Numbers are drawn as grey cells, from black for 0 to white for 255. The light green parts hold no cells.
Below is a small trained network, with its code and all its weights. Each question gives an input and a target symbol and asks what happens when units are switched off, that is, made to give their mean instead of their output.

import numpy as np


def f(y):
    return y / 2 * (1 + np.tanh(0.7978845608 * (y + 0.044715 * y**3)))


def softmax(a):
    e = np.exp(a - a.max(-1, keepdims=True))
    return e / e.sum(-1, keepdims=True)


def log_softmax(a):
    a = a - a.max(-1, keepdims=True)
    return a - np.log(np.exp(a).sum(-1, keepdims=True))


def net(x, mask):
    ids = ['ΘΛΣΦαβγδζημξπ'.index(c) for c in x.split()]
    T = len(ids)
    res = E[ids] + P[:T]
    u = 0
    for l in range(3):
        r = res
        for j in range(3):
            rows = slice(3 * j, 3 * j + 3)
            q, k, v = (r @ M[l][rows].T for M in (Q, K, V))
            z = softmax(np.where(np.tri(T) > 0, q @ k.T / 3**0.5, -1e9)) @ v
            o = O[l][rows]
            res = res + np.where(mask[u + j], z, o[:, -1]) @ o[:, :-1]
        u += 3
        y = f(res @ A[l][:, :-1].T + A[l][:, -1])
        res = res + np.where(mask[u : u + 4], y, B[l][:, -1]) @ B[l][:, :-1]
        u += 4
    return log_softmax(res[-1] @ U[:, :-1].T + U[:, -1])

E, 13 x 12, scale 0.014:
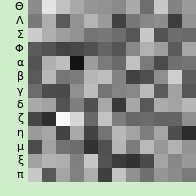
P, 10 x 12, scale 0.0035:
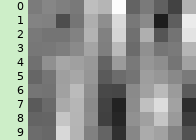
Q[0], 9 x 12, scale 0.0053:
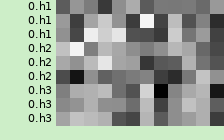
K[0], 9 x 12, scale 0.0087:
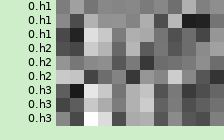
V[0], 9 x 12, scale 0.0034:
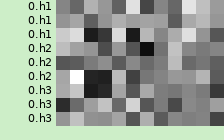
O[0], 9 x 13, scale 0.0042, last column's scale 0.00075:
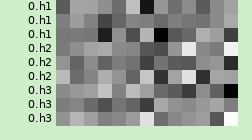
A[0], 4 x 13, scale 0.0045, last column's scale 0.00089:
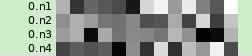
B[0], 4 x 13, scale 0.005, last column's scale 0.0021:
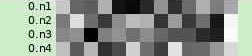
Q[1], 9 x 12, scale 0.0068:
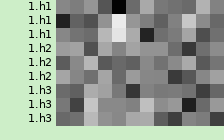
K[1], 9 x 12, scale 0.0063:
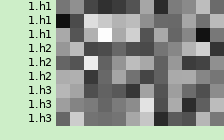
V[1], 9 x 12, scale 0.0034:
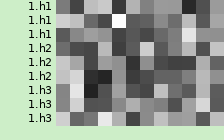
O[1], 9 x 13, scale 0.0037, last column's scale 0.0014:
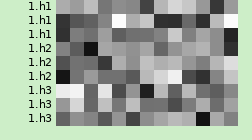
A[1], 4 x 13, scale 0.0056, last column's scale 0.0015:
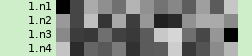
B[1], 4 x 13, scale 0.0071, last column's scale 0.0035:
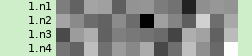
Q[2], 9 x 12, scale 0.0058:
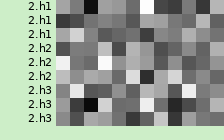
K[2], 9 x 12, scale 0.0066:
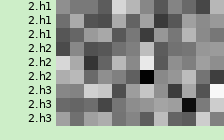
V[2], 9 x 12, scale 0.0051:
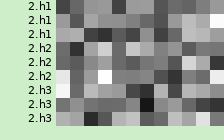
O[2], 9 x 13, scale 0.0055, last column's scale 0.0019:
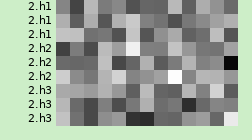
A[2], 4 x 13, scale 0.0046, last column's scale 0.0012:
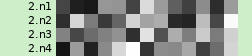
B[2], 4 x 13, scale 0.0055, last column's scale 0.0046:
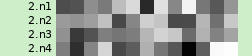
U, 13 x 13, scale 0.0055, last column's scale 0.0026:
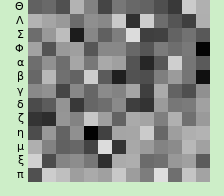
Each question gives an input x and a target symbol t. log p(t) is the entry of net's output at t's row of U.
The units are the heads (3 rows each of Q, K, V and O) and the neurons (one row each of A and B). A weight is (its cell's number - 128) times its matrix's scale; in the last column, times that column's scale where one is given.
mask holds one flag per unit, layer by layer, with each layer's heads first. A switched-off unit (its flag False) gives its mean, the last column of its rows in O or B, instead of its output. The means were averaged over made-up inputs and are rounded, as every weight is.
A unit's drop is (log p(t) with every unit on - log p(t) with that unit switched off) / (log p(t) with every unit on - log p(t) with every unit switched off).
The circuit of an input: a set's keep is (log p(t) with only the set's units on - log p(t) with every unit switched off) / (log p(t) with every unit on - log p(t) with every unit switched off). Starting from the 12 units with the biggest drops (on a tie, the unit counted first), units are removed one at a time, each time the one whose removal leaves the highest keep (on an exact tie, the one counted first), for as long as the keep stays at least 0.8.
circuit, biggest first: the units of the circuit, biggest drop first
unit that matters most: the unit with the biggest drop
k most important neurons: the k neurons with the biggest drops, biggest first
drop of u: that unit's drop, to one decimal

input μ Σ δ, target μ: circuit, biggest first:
0.n4, 2.h1, 0.h1
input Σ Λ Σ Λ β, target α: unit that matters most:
2.n2
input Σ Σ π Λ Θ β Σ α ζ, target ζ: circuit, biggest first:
1.h1, 0.h1, 2.h1
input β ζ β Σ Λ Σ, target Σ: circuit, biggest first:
0.h2, 2.h2, 1.h2
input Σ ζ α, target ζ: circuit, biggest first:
2.h1, 2.h2, 0.h1, 1.n1
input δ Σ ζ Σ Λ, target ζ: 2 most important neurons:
0.n2, 1.n1
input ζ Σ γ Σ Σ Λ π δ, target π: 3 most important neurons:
0.n1, 1.n3, 0.n2
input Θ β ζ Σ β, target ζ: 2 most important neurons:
0.n2, 1.n1
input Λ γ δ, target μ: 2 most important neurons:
0.n4, 0.n3
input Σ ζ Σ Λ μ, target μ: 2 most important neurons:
0.n1, 1.n2
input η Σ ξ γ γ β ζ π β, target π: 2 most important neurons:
0.n1, 1.n3
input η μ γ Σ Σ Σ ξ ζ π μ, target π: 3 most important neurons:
1.n3, 0.n1, 1.n4
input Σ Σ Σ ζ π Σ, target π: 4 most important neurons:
1.n3, 0.n1, 1.n4, 0.n2
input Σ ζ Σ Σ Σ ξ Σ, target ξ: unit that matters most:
2.h3
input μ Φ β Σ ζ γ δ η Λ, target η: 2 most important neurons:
0.n1, 1.n3
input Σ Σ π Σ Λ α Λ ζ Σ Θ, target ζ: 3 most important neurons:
1.n1, 0.n2, 0.n4
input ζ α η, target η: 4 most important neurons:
0.n1, 1.n3, 1.n1, 2.n2
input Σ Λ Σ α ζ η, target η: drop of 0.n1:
0.4
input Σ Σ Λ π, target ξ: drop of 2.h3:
0.2
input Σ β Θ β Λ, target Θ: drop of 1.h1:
0.1
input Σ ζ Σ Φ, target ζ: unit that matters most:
2.h2
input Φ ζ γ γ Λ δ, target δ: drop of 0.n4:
0.4
